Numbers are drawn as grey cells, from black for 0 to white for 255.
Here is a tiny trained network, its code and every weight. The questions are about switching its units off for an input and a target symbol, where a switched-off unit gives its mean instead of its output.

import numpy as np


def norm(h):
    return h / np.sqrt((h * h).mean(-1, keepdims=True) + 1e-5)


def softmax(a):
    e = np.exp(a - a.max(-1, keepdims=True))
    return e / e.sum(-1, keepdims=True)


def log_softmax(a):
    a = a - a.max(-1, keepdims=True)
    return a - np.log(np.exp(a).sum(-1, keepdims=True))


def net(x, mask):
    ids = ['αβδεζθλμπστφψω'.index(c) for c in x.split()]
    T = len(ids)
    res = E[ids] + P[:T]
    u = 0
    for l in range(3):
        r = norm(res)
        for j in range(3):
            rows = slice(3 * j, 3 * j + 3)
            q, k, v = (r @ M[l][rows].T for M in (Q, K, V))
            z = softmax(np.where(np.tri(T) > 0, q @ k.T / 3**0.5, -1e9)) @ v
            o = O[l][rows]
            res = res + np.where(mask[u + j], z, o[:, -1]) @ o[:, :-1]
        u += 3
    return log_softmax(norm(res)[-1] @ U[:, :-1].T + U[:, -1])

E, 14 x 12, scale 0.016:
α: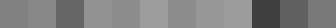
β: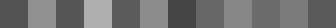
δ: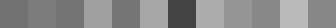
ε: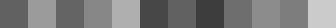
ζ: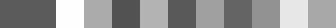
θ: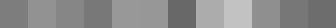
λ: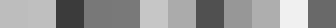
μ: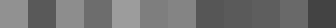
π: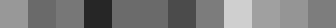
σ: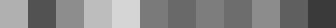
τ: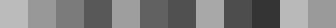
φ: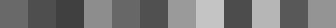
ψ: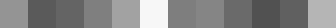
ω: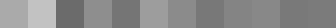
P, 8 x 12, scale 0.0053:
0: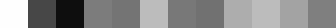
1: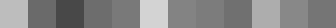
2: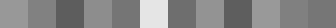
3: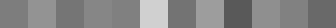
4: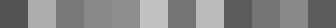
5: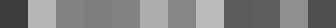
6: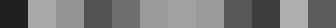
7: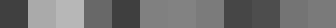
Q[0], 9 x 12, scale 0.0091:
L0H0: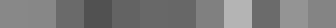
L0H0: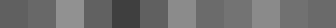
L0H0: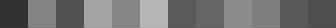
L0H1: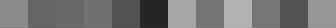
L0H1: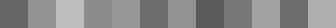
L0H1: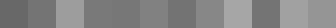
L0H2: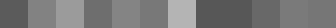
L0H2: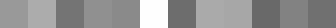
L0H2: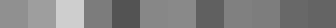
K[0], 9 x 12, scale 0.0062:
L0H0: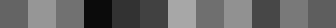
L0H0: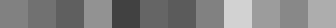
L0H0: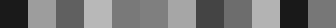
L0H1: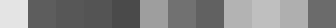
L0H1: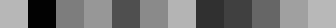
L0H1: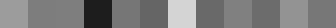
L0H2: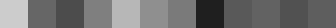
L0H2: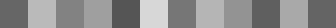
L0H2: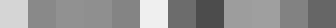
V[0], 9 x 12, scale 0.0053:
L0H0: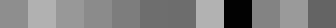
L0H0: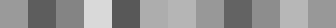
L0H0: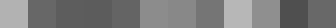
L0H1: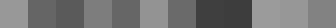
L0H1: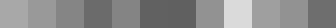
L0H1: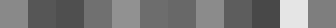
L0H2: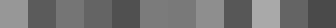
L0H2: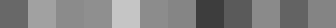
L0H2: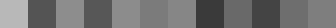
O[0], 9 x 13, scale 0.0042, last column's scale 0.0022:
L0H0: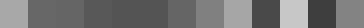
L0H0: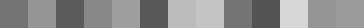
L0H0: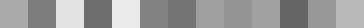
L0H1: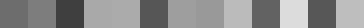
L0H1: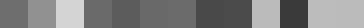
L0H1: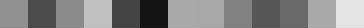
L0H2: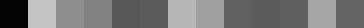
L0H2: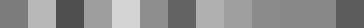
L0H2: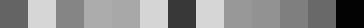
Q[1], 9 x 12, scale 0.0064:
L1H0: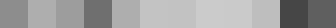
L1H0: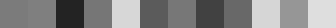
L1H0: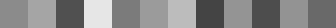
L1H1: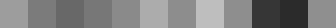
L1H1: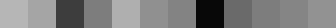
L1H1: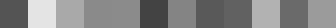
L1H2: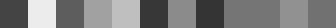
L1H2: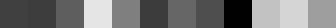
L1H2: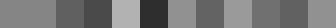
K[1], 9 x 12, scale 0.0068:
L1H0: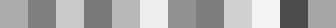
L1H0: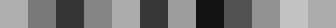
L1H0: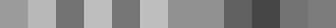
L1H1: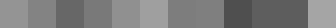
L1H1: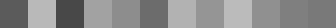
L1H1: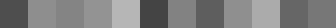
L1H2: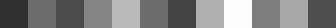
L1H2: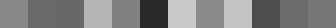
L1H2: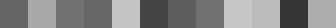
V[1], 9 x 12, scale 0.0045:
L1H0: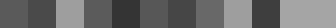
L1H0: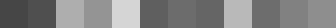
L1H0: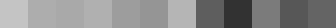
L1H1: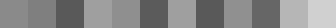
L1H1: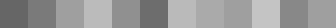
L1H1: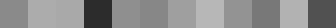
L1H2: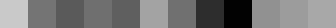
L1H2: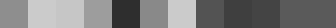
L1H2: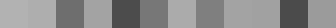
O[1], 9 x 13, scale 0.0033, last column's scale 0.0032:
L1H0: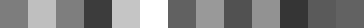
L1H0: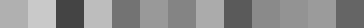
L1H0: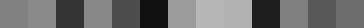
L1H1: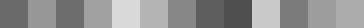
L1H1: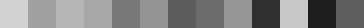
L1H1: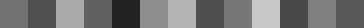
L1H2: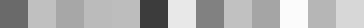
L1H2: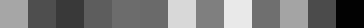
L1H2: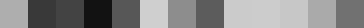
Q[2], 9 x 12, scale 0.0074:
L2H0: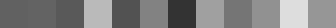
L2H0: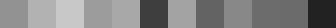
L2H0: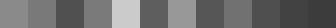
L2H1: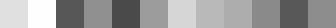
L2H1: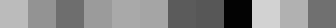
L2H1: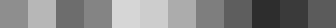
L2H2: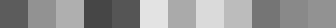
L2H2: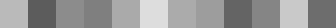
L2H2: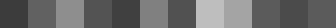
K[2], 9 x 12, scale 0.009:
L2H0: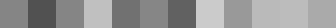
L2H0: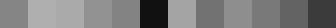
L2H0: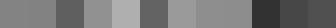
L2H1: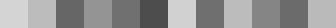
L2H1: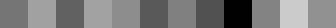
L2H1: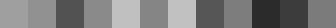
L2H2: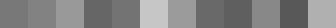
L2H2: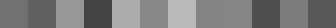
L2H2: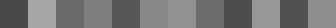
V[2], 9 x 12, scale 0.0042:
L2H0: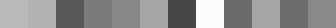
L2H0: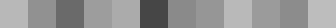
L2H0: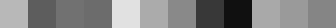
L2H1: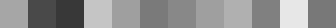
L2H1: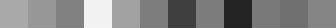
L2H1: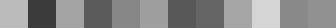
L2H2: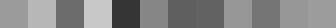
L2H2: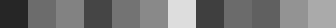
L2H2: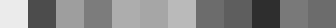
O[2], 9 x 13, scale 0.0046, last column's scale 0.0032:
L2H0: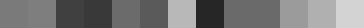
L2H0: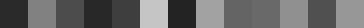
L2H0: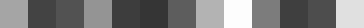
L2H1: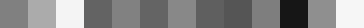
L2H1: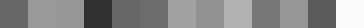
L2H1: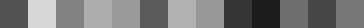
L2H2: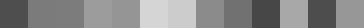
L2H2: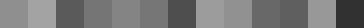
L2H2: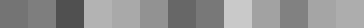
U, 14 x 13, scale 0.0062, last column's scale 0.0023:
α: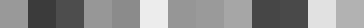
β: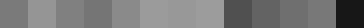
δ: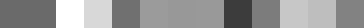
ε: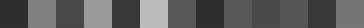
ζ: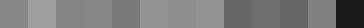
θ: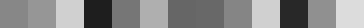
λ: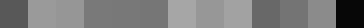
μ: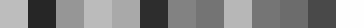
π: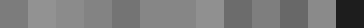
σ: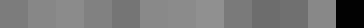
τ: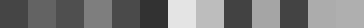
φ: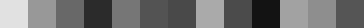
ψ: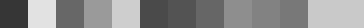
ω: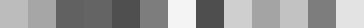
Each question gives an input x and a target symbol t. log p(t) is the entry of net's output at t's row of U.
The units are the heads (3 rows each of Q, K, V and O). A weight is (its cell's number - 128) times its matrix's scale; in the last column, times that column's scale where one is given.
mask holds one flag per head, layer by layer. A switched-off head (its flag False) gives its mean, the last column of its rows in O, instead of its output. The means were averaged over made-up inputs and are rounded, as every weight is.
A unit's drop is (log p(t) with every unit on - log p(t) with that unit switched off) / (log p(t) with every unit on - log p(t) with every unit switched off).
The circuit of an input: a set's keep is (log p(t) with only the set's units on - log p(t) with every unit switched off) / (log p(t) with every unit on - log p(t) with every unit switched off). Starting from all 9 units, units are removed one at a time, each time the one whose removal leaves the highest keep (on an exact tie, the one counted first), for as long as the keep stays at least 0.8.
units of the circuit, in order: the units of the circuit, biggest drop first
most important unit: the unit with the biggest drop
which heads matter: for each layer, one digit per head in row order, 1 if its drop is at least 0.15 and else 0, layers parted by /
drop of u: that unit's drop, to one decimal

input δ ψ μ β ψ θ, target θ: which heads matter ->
010 / 100 / 000
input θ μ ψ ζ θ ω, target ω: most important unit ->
L2H1
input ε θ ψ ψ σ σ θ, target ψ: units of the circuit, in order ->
(L2H1 L2H2)
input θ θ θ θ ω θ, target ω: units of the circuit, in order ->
(L1H2 L0H2)
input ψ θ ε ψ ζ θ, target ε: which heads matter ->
111 / 101 / 010
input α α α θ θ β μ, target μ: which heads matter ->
000 / 000 / 110
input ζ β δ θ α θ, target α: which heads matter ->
011 / 011 / 110
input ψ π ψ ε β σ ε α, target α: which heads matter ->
000 / 000 / 110
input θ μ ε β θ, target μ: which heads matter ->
011 / 001 / 010
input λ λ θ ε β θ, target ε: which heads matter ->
110 / 000 / 010
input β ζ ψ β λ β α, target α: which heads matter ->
000 / 000 / 010
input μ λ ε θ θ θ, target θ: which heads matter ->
010 / 000 / 101
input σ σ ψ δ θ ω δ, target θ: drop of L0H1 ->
0.7
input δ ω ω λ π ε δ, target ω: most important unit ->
L1H2
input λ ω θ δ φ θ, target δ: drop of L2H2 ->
-0.1
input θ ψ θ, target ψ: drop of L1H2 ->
0.1
